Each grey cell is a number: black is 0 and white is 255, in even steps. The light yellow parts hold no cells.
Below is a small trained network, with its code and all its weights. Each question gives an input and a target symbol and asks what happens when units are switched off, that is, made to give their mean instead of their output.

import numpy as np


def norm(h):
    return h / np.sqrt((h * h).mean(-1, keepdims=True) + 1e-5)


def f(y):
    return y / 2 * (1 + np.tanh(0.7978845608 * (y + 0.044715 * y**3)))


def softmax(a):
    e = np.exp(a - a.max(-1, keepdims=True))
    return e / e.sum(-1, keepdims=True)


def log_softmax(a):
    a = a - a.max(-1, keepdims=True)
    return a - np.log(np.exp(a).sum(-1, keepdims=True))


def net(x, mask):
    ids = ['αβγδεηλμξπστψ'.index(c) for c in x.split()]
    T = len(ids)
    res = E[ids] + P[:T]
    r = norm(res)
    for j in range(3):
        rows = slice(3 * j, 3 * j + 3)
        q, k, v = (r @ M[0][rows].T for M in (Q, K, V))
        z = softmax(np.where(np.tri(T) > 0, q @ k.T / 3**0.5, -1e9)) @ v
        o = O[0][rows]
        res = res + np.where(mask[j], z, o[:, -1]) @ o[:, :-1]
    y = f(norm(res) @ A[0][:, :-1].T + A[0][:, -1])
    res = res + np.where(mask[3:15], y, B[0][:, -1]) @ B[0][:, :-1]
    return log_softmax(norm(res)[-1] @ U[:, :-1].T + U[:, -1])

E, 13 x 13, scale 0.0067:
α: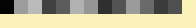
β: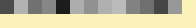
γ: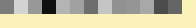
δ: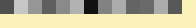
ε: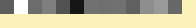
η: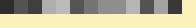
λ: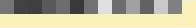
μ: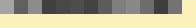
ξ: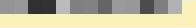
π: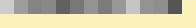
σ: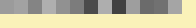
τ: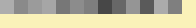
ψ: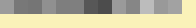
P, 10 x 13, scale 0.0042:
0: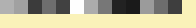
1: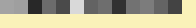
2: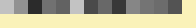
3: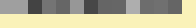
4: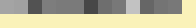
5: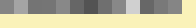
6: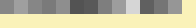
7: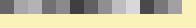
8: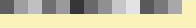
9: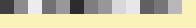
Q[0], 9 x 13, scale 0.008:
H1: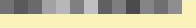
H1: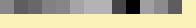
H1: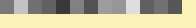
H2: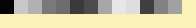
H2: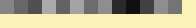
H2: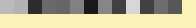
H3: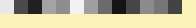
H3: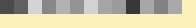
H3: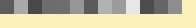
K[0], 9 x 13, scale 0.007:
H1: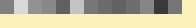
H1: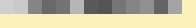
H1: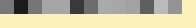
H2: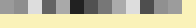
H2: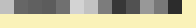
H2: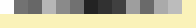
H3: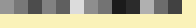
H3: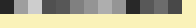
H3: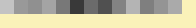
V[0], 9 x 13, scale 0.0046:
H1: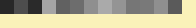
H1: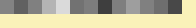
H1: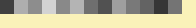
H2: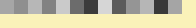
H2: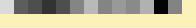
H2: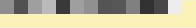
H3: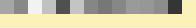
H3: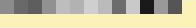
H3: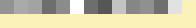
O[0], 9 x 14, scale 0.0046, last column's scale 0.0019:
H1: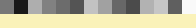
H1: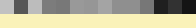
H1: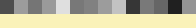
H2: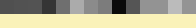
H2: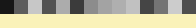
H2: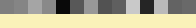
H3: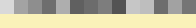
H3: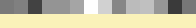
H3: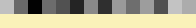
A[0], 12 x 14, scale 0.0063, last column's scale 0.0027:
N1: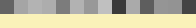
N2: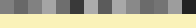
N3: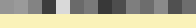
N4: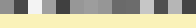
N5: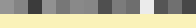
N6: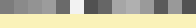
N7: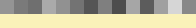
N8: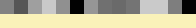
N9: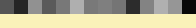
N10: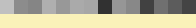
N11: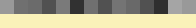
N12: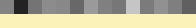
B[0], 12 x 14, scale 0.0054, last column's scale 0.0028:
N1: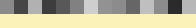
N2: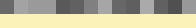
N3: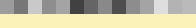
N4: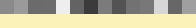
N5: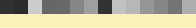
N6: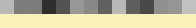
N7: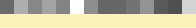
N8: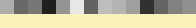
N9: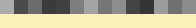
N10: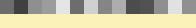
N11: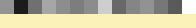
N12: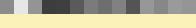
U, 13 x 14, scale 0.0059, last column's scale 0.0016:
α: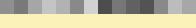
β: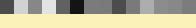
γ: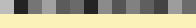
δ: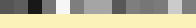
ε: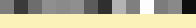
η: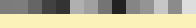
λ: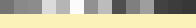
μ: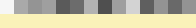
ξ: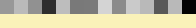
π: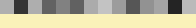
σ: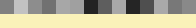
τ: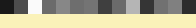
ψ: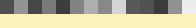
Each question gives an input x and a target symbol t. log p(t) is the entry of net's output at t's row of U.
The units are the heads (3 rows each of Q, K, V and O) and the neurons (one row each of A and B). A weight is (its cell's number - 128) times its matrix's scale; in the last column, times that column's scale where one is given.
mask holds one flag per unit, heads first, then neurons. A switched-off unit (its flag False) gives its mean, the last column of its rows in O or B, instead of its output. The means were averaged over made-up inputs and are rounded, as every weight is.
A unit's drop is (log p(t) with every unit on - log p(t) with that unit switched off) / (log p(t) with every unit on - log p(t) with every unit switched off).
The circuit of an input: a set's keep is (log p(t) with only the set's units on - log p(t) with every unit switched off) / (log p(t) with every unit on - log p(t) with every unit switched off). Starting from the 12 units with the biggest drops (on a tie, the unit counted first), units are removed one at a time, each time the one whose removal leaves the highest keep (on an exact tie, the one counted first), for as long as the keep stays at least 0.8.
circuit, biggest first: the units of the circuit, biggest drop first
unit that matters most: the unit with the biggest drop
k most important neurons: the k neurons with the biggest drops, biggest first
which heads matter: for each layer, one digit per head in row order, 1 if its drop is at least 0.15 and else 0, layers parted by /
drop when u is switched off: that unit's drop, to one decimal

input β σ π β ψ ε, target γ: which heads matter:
001
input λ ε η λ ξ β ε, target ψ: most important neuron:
(N8)
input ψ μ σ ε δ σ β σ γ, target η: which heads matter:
010
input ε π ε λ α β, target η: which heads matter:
100
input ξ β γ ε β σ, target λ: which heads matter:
100
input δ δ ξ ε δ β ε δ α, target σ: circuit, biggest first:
(H2, H3)
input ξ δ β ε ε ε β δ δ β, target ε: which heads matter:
011
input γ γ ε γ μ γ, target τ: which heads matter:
011
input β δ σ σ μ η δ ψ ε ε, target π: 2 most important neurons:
(N11, N8)
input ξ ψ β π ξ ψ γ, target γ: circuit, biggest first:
(H3, N11)
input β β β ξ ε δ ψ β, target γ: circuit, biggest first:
(H3, N11)
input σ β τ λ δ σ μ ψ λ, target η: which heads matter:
110
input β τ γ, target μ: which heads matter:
010
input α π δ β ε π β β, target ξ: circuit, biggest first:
(H3)
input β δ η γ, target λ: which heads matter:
011
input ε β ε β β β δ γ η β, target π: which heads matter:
100
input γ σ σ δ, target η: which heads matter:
011
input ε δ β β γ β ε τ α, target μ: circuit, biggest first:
(H2, H3)
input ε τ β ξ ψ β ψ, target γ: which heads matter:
001
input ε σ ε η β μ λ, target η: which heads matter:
100
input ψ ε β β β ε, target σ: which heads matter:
011
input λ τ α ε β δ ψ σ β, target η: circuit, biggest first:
(H2)
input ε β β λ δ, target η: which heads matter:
100
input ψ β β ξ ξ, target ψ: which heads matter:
001
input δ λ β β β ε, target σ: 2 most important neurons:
(N8, N11)
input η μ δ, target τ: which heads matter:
010
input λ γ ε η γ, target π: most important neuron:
(N7)
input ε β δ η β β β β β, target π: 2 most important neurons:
(N4, N11)
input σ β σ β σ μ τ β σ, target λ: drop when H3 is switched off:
-0.1
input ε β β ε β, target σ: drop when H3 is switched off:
0.6
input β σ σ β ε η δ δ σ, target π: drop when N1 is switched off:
0.2
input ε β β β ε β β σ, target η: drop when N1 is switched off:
0.1
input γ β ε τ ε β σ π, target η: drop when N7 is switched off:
0.0
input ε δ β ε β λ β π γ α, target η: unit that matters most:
H1
